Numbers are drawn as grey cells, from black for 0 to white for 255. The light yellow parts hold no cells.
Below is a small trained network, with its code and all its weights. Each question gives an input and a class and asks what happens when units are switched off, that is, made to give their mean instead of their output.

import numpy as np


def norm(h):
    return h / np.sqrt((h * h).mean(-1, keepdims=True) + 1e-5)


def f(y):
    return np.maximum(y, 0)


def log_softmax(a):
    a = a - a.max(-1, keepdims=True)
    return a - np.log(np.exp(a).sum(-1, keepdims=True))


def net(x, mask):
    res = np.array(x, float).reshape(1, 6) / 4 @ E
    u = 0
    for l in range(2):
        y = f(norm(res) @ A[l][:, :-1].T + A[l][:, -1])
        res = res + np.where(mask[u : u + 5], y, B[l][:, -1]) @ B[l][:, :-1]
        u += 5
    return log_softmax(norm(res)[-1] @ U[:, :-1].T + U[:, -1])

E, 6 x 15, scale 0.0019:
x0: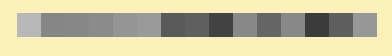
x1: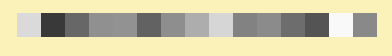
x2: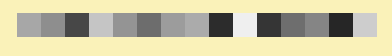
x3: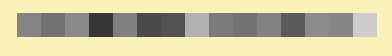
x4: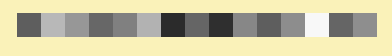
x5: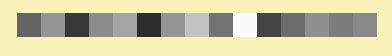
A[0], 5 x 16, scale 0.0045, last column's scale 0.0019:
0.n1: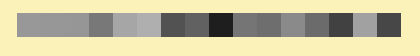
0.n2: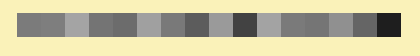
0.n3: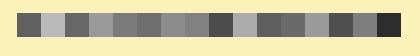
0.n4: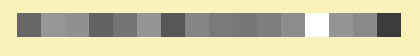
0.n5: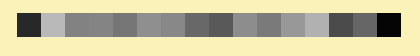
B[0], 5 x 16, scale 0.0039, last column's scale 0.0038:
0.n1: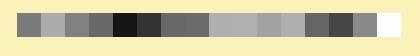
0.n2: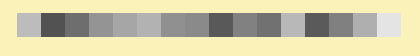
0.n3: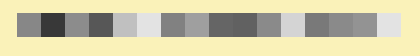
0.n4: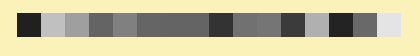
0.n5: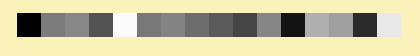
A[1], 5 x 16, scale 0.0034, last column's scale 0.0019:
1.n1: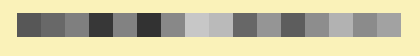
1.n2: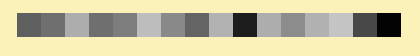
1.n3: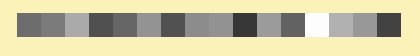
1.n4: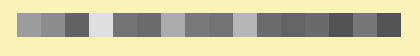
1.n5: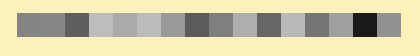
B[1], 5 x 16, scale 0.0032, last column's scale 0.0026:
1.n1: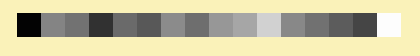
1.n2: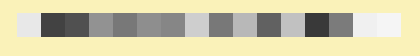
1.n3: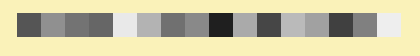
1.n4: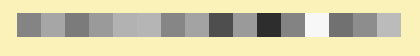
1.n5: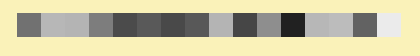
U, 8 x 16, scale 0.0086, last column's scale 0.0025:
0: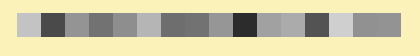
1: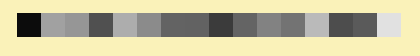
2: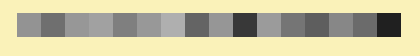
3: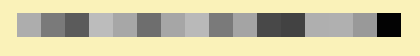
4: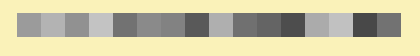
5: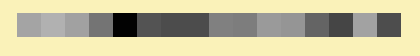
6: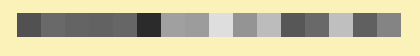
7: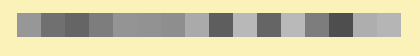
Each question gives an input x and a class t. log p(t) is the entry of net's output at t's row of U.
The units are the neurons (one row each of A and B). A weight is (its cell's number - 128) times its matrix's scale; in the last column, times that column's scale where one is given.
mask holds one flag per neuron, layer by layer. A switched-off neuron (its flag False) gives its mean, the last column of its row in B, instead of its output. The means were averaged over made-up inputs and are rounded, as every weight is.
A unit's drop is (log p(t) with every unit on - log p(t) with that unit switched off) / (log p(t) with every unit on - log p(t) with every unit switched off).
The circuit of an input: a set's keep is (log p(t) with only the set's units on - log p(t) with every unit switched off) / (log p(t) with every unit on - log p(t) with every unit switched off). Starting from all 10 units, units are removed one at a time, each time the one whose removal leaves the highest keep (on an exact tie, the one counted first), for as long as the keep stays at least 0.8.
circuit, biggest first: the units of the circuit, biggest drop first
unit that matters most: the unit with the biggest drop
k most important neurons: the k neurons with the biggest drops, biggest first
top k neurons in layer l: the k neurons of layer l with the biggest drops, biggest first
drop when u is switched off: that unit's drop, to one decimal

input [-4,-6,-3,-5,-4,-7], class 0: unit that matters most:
1.n2
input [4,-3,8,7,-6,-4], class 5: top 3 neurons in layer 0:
[0.n1, 0.n2, 0.n5]
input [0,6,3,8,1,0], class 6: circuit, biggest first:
[1.n1, 0.n4]
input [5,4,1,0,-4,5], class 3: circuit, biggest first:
[1.n4, 0.n1, 0.n3]
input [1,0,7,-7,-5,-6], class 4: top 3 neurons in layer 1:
[1.n5, 1.n4, 1.n2]
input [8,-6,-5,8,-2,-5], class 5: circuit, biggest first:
[0.n1, 0.n5]
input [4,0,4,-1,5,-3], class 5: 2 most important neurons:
[0.n1, 1.n3]
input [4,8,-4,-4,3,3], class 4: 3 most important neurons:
[1.n5, 0.n3, 0.n5]
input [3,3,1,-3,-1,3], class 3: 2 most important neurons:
[1.n4, 0.n5]
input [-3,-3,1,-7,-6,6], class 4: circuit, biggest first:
[1.n5, 0.n4, 1.n1, 0.n1]
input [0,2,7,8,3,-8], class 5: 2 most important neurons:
[0.n1, 0.n5]
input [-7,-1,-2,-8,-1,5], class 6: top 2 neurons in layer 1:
[1.n2, 1.n3]
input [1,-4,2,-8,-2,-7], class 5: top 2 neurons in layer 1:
[1.n3, 1.n5]
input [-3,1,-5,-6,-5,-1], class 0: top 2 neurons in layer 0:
[0.n2, 0.n1]
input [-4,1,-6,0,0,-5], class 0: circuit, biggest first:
[0.n2]
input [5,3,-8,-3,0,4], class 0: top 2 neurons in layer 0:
[0.n2, 0.n1]
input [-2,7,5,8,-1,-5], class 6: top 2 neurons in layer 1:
[1.n1, 1.n2]
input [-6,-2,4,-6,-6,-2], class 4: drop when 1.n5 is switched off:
0.2
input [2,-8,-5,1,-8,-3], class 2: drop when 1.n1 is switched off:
-0.2
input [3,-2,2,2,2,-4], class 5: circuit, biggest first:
[0.n1]
